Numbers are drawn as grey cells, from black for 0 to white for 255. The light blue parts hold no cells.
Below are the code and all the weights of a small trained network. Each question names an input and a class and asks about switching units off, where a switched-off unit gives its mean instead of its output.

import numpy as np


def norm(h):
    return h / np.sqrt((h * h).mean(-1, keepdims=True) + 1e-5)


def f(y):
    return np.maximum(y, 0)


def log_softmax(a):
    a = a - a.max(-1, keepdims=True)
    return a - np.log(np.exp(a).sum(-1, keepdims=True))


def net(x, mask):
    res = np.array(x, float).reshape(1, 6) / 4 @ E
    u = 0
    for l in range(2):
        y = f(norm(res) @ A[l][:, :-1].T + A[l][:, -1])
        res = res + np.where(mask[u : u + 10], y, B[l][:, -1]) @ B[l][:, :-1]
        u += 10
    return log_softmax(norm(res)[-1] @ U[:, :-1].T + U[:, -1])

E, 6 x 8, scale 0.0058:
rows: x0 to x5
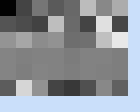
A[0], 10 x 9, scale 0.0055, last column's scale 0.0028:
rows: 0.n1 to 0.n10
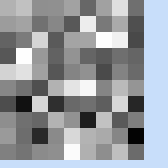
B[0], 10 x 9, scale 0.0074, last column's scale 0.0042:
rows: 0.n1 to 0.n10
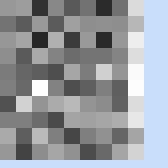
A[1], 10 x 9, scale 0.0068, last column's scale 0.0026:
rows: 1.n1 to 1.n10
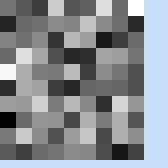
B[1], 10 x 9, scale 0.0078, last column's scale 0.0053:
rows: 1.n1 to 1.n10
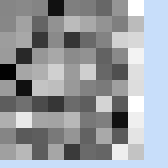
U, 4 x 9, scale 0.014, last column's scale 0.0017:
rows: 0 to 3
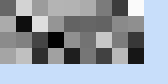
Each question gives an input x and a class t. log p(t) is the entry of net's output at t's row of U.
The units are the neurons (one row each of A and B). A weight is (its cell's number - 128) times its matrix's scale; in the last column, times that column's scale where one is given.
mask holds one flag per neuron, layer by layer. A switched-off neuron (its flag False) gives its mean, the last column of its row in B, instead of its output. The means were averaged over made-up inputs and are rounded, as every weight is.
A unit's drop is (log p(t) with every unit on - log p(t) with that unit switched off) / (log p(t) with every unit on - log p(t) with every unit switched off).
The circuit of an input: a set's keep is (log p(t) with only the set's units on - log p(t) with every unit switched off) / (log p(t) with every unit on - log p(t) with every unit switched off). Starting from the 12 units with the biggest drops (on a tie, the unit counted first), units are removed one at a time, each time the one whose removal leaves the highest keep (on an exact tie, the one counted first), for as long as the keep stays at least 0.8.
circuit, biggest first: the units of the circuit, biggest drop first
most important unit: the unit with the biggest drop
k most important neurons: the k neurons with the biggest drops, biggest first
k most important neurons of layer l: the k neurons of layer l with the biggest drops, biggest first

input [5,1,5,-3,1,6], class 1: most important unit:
1.n6
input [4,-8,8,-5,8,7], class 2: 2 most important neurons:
0.n6; 1.n7
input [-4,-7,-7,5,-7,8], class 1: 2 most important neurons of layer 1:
1.n6; 1.n4
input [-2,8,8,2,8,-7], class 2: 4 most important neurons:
1.n1; 0.n8; 1.n6; 1.n4
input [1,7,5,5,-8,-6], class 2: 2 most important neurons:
1.n1; 1.n6
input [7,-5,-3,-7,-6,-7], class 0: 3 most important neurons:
0.n7; 1.n8; 1.n6
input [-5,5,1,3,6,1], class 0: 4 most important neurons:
1.n5; 0.n5; 1.n7; 1.n3
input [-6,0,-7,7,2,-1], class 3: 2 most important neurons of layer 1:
1.n3; 1.n10
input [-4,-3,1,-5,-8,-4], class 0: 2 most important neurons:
1.n5; 1.n6
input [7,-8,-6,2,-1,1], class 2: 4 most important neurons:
1.n7; 1.n5; 1.n3; 1.n9
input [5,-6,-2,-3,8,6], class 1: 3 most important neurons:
1.n6; 0.n8; 0.n4
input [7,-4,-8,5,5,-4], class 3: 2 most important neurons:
1.n3; 1.n10
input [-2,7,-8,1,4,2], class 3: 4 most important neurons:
1.n10; 0.n5; 1.n7; 1.n9
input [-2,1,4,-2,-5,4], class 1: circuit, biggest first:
1.n4
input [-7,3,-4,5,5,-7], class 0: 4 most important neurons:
1.n5; 1.n6; 1.n4; 0.n4
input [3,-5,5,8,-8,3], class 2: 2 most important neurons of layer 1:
1.n9; 1.n7
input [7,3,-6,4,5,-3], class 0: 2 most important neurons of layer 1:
1.n8; 1.n2
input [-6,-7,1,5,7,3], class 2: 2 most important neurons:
1.n7; 1.n8
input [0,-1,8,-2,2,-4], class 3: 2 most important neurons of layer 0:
0.n3; 0.n1
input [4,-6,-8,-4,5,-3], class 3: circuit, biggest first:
1.n3
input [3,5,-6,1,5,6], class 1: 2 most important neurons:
1.n6; 0.n3
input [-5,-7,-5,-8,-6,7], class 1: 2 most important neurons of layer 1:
1.n4; 1.n6
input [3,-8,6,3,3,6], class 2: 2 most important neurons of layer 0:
0.n6; 0.n5
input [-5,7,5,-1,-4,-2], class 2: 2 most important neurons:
1.n1; 1.n8
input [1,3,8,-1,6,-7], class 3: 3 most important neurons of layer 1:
1.n6; 1.n4; 1.n9
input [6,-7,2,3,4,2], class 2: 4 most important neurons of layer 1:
1.n7; 1.n9; 1.n5; 1.n3
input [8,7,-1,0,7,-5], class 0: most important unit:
1.n8
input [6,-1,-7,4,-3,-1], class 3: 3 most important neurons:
1.n10; 1.n3; 1.n5
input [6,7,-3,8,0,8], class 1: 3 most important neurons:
1.n6; 0.n5; 1.n7
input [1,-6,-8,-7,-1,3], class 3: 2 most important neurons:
1.n3; 1.n10
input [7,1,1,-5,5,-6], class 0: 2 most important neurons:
1.n8; 0.n7
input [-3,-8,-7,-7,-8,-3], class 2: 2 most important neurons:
1.n7; 0.n5
